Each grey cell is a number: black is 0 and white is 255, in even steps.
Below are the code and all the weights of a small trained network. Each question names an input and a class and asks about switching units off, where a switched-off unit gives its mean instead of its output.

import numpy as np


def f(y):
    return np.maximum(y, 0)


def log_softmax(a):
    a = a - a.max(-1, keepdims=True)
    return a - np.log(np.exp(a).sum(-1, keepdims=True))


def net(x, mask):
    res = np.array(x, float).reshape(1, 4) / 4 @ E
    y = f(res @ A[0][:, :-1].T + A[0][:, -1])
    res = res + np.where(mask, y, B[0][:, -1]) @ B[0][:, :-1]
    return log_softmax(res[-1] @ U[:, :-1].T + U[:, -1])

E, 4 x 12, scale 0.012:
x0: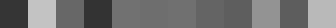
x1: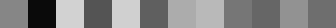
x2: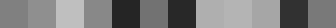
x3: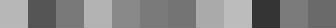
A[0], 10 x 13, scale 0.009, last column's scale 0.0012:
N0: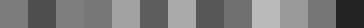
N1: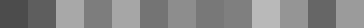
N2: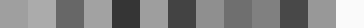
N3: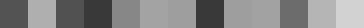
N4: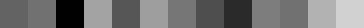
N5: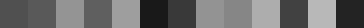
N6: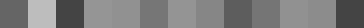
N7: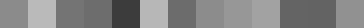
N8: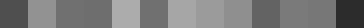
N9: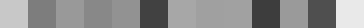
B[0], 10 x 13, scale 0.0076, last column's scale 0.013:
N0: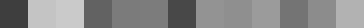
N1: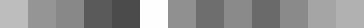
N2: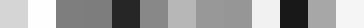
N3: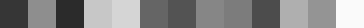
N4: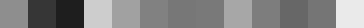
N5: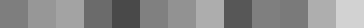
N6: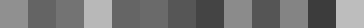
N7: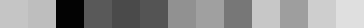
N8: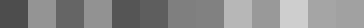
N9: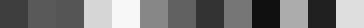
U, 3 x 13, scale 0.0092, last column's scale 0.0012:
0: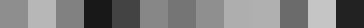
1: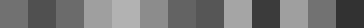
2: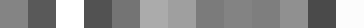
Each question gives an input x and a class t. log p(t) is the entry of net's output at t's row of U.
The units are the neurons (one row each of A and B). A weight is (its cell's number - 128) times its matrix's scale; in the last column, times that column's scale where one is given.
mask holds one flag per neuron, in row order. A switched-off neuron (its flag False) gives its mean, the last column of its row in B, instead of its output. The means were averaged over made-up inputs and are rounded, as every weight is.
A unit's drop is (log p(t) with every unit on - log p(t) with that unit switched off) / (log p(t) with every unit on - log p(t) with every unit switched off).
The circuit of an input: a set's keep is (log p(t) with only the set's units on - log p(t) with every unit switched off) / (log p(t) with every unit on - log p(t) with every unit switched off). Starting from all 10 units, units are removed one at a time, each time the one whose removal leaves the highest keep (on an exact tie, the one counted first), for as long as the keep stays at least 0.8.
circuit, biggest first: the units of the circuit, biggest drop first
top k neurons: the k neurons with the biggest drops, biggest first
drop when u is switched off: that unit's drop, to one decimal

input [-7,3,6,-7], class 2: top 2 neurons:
[N2 N7]
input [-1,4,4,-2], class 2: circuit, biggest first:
[N7 N3]
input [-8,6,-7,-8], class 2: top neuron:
[N3]
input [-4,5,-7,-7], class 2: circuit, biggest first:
[N3 N0]
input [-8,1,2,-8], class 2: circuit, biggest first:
[N7 N3]
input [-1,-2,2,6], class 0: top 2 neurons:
[N3 N4]
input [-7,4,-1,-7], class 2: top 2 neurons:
[N3 N4]
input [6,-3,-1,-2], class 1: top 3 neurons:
[N3 N4 N6]
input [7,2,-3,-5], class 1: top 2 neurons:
[N3 N2]
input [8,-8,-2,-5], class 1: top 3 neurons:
[N3 N4 N6]
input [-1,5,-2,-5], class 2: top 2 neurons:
[N7 N2]
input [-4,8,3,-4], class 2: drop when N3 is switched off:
0.2
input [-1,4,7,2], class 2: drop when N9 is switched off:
0.1
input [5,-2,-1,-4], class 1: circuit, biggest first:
[N3]
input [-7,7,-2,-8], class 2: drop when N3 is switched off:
0.2
